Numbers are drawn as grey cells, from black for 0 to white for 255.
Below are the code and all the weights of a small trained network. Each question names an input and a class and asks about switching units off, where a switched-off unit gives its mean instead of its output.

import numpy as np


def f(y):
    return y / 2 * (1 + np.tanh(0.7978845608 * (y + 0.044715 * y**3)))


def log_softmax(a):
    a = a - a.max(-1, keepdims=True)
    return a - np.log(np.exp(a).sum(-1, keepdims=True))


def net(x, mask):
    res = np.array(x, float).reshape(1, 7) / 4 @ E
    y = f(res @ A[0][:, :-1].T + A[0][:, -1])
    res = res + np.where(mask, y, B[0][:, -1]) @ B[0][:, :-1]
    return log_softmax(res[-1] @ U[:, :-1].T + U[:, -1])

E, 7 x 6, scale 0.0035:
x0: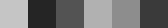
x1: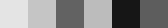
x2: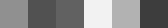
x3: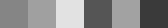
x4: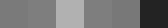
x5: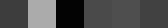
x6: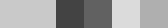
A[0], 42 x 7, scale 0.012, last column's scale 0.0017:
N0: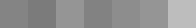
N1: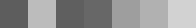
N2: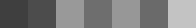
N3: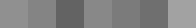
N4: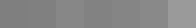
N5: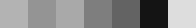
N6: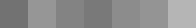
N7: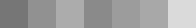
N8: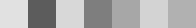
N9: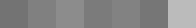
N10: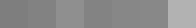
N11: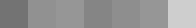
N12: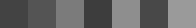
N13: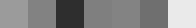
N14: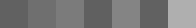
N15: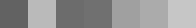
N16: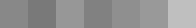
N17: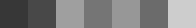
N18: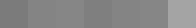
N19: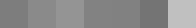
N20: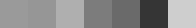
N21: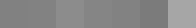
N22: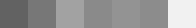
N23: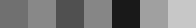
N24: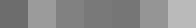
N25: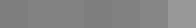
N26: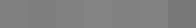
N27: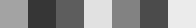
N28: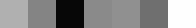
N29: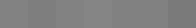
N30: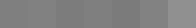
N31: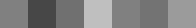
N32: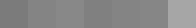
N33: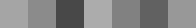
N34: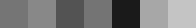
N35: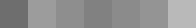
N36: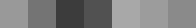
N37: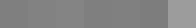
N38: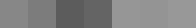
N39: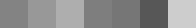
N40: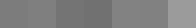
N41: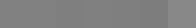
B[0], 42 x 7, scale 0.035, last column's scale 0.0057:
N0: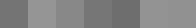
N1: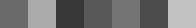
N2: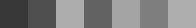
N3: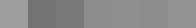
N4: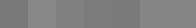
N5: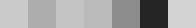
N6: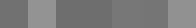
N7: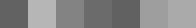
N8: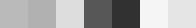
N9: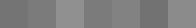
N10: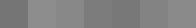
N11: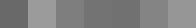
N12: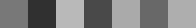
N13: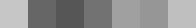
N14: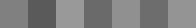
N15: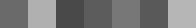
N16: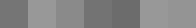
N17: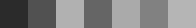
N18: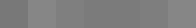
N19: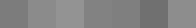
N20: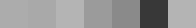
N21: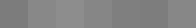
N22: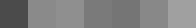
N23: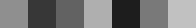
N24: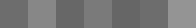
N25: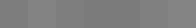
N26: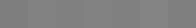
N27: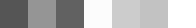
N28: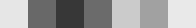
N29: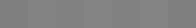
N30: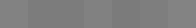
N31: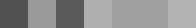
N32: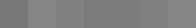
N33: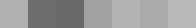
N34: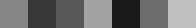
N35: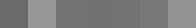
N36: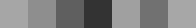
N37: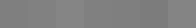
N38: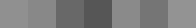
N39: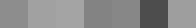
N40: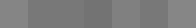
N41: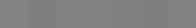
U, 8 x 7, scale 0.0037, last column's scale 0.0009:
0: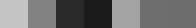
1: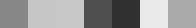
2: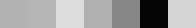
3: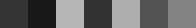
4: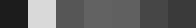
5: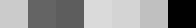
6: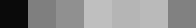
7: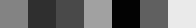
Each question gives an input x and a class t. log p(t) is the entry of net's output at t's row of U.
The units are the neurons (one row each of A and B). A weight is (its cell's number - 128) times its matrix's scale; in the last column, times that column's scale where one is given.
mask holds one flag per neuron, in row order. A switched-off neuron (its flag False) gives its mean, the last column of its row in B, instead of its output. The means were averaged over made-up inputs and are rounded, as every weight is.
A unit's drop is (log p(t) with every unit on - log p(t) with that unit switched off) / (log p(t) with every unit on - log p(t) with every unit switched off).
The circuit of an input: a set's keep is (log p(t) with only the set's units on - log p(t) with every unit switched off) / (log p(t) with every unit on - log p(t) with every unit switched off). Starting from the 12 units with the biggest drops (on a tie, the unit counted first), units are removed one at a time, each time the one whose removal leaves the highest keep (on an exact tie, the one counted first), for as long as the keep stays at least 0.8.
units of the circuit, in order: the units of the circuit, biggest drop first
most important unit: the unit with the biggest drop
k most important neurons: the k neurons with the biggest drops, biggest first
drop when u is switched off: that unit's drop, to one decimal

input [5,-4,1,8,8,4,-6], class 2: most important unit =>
N5
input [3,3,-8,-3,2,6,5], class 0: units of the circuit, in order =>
[N28; N27]
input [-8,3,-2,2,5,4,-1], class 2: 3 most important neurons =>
[N20; N39; N5]
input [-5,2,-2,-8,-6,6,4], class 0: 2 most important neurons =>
[N28; N36]
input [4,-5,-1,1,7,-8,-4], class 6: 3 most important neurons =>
[N17; N2; N27]
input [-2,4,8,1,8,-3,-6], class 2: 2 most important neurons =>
[N5; N20]
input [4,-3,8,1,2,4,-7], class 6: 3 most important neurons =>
[N27; N17; N2]
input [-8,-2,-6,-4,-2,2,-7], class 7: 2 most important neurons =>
[N34; N23]
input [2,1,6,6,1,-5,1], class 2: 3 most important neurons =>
[N5; N20; N28]
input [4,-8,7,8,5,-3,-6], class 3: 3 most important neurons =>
[N12; N17; N2]
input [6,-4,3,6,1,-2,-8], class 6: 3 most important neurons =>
[N27; N31; N17]
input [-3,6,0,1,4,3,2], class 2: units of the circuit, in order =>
[N5; N20]
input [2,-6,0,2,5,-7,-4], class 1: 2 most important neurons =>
[N8; N7]
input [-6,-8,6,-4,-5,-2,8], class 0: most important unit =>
N36
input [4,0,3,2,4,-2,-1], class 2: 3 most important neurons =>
[N5; N28; N20]
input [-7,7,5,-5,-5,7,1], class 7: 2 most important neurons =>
[N23; N34]
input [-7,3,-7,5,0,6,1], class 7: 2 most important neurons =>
[N34; N23]
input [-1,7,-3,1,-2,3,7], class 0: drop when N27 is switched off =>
0.1
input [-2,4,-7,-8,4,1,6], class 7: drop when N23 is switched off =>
0.9
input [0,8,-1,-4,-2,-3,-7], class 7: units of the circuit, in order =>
[N23]
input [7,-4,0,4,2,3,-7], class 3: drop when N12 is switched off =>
0.4
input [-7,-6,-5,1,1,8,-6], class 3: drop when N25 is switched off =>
0.0
